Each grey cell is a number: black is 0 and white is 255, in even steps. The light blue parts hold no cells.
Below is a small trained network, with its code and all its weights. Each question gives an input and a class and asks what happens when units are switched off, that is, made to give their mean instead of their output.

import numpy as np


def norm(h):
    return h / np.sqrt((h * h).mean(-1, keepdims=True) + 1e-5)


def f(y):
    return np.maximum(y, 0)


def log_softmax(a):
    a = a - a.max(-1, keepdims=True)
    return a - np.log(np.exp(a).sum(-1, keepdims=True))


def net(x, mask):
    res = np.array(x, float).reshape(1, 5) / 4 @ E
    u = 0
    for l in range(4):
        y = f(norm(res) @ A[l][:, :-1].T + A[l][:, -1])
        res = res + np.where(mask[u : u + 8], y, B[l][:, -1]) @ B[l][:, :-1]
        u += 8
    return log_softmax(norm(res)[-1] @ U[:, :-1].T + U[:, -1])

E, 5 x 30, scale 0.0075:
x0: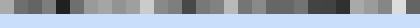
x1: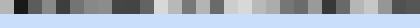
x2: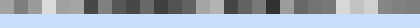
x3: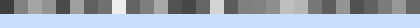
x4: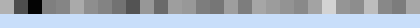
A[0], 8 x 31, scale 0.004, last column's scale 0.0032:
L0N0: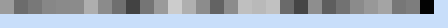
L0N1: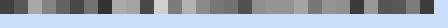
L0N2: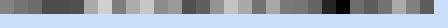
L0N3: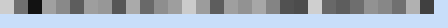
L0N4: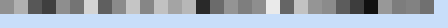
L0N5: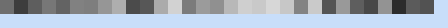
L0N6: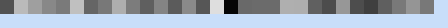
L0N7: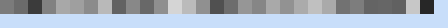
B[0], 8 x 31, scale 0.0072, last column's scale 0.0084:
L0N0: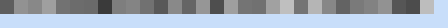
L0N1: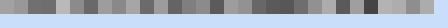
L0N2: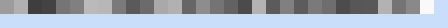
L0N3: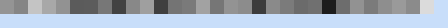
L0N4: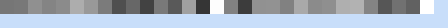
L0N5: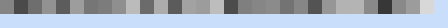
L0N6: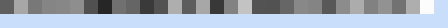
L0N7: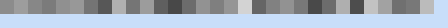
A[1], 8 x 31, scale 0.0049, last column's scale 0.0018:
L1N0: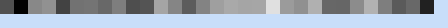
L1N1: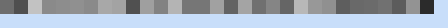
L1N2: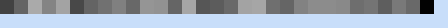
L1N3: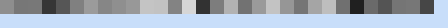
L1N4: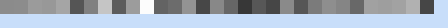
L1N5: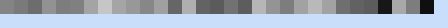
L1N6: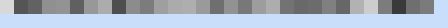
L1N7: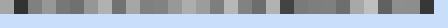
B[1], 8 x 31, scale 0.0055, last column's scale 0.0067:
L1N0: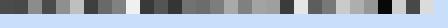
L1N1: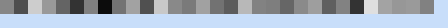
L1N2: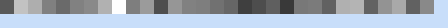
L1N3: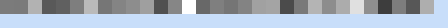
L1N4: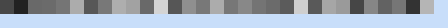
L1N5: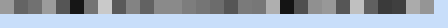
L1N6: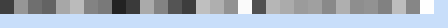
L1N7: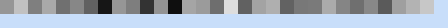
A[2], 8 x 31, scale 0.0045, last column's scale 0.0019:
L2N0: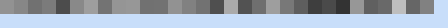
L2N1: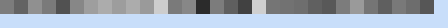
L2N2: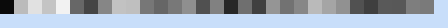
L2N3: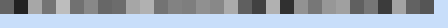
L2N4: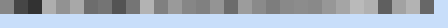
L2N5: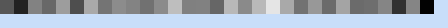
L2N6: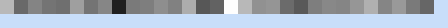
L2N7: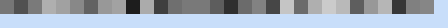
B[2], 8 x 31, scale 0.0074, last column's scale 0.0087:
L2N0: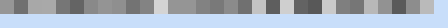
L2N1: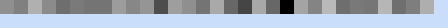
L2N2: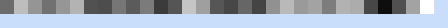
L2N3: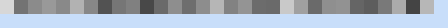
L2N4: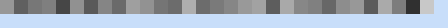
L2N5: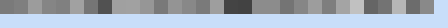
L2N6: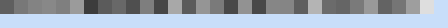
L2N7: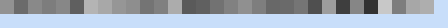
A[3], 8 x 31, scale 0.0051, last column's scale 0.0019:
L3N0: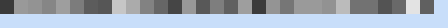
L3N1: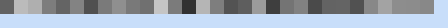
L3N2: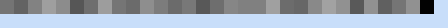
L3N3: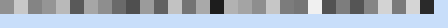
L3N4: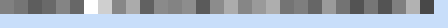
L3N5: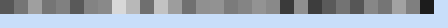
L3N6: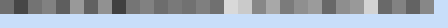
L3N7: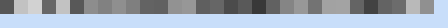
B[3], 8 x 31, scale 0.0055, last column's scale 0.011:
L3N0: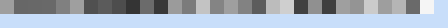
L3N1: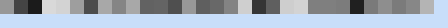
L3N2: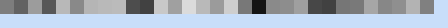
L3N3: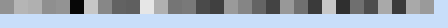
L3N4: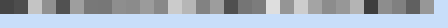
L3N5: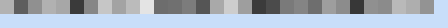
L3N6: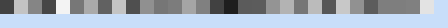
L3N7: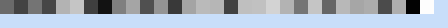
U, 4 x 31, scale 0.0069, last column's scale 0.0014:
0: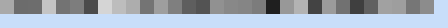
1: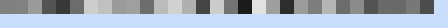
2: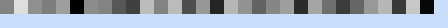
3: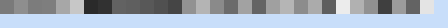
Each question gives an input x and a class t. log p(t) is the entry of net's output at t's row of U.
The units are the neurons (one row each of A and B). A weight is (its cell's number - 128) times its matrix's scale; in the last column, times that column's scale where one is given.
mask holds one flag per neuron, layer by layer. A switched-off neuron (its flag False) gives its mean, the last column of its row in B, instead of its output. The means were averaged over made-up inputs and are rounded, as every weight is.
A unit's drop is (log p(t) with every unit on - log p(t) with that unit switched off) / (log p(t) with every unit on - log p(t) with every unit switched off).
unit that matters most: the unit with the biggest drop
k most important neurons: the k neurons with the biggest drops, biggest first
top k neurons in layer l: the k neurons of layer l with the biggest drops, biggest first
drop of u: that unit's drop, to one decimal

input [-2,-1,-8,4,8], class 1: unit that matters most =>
L0N6
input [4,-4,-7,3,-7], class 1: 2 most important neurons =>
(L0N2 L0N4)
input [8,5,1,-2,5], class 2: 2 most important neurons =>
(L0N2 L0N4)
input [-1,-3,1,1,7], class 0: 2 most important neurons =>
(L2N7 L2N2)
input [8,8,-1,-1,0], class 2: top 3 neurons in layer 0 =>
(L0N2 L0N4 L0N3)
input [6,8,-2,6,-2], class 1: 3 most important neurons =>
(L0N6 L0N2 L0N3)
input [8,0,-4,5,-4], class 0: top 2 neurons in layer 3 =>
(L3N1 L3N5)
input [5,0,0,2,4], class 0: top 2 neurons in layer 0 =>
(L0N4 L0N5)
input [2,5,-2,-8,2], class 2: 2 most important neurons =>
(L0N3 L3N3)
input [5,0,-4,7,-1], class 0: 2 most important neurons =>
(L3N1 L0N6)
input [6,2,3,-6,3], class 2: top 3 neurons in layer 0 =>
(L0N4 L0N5 L0N0)
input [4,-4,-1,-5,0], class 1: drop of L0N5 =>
-0.1
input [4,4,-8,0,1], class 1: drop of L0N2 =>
0.6
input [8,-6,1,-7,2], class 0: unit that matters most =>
L1N4
